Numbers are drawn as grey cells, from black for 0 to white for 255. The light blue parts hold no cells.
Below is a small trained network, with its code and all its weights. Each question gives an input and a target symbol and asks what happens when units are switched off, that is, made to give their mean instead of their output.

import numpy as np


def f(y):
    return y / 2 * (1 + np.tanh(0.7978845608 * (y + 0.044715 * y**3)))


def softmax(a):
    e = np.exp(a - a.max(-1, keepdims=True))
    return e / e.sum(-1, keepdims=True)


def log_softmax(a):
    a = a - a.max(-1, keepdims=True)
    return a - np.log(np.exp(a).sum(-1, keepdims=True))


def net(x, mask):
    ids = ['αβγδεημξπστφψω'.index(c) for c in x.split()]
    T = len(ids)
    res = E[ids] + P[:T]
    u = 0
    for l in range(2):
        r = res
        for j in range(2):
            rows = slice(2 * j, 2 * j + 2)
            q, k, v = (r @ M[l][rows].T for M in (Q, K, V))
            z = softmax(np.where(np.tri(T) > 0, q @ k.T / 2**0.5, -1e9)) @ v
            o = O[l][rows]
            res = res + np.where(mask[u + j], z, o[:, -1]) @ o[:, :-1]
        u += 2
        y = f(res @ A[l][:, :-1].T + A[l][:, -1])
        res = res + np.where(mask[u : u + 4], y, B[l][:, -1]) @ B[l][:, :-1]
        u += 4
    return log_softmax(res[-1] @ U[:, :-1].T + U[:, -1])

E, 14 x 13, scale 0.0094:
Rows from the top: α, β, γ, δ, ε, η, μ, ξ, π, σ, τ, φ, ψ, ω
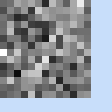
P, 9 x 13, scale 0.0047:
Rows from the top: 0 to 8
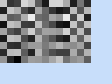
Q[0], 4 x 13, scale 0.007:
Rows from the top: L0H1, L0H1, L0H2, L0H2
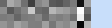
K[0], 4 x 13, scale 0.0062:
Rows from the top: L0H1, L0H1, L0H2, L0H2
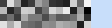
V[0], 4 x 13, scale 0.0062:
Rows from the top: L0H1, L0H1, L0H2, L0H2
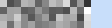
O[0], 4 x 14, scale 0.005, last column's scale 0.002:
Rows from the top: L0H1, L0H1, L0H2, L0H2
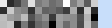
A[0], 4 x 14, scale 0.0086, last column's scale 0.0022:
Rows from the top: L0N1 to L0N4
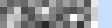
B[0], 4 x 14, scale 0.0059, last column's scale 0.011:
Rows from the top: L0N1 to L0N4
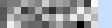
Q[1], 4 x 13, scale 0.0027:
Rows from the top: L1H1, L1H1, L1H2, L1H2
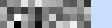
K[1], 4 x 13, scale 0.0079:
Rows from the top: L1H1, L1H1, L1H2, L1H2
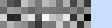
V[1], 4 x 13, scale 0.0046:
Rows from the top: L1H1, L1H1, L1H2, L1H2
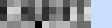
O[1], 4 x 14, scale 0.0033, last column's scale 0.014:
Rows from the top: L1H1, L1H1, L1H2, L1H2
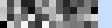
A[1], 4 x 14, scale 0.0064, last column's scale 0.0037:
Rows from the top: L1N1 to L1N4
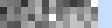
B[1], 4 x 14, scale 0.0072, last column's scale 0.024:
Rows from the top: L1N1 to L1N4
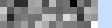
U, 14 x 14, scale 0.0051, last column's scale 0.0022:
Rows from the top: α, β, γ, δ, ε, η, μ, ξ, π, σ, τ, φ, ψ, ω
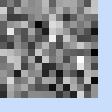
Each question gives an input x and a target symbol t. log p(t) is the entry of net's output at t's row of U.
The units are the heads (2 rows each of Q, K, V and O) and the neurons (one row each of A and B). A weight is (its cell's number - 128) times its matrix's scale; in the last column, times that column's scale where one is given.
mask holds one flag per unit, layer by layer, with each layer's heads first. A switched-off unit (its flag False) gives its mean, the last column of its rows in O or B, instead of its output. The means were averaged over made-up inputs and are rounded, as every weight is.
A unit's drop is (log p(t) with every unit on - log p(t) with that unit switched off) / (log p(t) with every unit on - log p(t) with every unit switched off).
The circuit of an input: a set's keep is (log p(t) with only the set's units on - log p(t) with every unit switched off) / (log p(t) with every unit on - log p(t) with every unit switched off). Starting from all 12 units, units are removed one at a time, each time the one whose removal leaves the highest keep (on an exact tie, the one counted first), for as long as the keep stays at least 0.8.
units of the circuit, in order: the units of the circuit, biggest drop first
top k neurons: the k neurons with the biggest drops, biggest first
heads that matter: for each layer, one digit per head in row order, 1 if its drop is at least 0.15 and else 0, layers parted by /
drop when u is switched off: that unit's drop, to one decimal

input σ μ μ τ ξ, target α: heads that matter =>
10 / 10
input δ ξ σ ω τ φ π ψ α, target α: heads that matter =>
11 / 10
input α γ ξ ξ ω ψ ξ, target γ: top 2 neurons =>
[L0N4, L1N1]
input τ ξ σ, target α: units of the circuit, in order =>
[L0H1, L1H1, L0N1, L0N4]
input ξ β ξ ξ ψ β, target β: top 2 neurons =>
[L0N3, L1N3]
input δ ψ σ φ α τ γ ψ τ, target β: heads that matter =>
10 / 11
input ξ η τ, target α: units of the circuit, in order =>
[L1H1, L0H1, L0N1]
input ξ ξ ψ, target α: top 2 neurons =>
[L1N4, L1N2]
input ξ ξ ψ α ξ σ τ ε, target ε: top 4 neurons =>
[L0N4, L0N1, L1N1, L1N4]
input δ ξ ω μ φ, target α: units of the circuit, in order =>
[L1H1, L0H1, L0N1, L0N4]
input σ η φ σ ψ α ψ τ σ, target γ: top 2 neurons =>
[L0N2, L0N3]
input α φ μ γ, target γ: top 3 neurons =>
[L0N1, L0N2, L1N1]
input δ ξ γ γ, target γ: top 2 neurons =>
[L0N1, L1N1]
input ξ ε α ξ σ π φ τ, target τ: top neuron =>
[L1N2]
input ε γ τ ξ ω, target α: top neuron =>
[L1N4]
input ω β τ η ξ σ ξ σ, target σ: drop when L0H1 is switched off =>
0.2
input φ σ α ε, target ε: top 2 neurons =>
[L0N4, L1N1]
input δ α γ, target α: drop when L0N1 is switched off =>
0.1
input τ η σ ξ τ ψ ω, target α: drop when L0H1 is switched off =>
0.7
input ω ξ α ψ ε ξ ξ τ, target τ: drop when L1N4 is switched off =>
0.0
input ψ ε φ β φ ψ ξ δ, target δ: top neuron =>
[L0N3]
